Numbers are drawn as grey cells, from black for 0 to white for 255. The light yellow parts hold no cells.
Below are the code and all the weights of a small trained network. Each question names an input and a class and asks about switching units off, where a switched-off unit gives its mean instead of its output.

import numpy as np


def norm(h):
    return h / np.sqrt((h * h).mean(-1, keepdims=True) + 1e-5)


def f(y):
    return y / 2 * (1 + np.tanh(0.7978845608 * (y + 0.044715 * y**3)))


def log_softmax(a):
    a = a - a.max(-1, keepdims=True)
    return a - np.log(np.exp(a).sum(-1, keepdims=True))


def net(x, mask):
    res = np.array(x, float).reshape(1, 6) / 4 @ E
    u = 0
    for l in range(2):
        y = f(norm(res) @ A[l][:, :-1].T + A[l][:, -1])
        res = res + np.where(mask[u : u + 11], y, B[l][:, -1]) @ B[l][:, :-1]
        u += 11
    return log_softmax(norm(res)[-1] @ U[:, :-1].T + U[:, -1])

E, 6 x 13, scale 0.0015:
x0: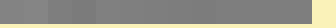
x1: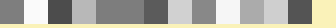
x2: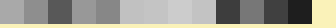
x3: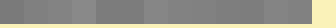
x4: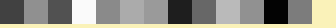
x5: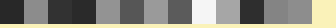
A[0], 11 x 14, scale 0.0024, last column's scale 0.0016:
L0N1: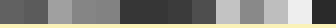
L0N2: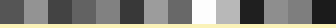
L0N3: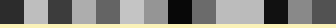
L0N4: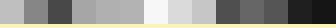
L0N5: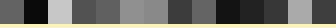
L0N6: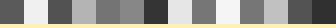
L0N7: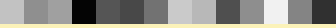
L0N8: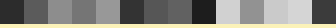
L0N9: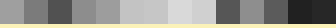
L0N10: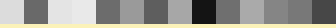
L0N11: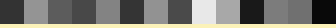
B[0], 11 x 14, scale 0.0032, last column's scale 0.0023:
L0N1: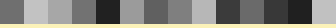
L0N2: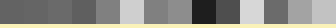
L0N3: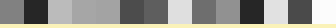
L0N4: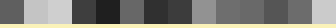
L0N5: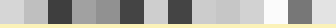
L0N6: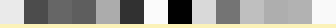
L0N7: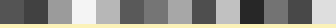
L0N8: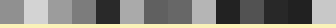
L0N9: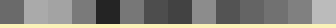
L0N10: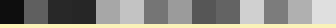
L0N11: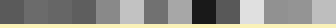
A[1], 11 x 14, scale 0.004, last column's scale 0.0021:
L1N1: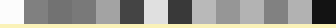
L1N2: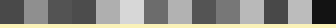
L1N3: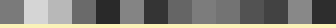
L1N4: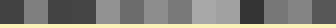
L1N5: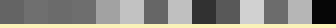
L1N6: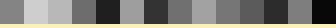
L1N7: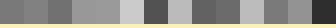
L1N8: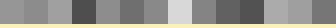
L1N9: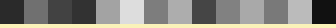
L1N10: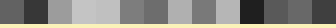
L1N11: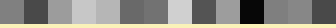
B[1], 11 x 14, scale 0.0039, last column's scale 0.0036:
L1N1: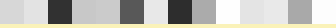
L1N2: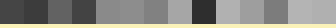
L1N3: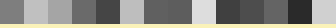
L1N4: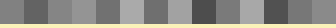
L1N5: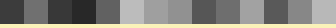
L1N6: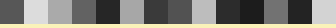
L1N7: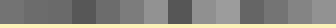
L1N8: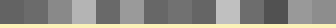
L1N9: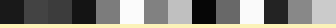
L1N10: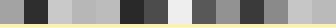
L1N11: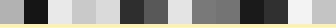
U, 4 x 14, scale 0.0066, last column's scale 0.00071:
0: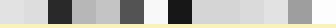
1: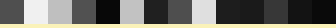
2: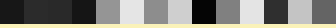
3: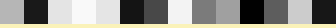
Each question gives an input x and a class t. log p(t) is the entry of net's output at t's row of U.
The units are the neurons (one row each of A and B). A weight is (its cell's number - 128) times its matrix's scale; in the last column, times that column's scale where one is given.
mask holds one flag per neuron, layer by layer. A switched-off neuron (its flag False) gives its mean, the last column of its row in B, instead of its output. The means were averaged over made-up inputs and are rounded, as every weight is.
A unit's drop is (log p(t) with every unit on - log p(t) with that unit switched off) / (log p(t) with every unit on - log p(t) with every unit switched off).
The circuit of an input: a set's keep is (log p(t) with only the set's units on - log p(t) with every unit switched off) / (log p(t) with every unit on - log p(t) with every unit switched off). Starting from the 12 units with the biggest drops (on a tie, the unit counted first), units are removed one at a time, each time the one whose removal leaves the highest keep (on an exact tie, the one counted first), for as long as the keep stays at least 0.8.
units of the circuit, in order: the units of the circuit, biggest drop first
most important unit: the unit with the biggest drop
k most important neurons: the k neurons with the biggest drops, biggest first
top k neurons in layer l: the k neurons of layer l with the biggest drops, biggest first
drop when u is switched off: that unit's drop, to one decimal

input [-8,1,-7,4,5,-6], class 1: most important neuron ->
(L0N8)
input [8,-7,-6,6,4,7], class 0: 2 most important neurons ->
(L0N5 L0N10)
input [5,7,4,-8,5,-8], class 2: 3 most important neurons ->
(L0N10 L0N5 L1N5)
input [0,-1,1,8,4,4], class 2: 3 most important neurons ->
(L0N11 L0N2 L0N7)
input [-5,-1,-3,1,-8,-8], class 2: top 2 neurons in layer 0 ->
(L0N10 L0N3)
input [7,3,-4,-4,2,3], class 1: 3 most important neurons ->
(L0N8 L0N1 L0N5)
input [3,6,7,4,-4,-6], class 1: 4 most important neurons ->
(L0N4 L0N9 L0N5 L1N1)
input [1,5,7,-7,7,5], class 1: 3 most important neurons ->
(L0N4 L0N9 L0N7)
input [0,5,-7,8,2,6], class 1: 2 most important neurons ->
(L0N8 L0N1)
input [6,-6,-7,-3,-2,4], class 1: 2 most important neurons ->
(L0N1 L0N8)
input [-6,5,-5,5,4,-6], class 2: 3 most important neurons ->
(L0N10 L0N5 L0N4)
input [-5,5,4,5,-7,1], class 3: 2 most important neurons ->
(L0N7 L0N5)
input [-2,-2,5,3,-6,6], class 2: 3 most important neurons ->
(L0N2 L0N11 L0N3)
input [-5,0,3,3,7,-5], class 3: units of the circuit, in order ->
(L0N3)
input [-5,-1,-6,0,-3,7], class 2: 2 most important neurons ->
(L0N11 L0N2)
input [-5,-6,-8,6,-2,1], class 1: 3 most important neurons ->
(L0N1 L0N8 L0N6)
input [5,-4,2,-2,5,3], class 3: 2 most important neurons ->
(L0N3 L0N6)
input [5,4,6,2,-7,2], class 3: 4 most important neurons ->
(L0N7 L0N8 L0N1 L1N11)
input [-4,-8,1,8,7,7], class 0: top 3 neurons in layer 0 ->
(L0N5 L0N10 L0N7)
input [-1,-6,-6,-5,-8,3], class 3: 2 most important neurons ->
(L0N7 L0N6)
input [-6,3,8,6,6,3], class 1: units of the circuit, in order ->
(L0N4)
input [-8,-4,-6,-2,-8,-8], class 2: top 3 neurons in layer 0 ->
(L0N10 L0N3 L0N4)
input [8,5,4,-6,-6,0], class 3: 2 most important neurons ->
(L0N7 L0N5)
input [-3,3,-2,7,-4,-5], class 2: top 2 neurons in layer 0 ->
(L0N10 L0N3)
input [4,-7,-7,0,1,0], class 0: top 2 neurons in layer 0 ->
(L0N5 L0N4)
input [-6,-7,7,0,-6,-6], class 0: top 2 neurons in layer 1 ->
(L1N6 L1N11)
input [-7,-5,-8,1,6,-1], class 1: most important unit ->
L0N1
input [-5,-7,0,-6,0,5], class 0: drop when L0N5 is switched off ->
2.7
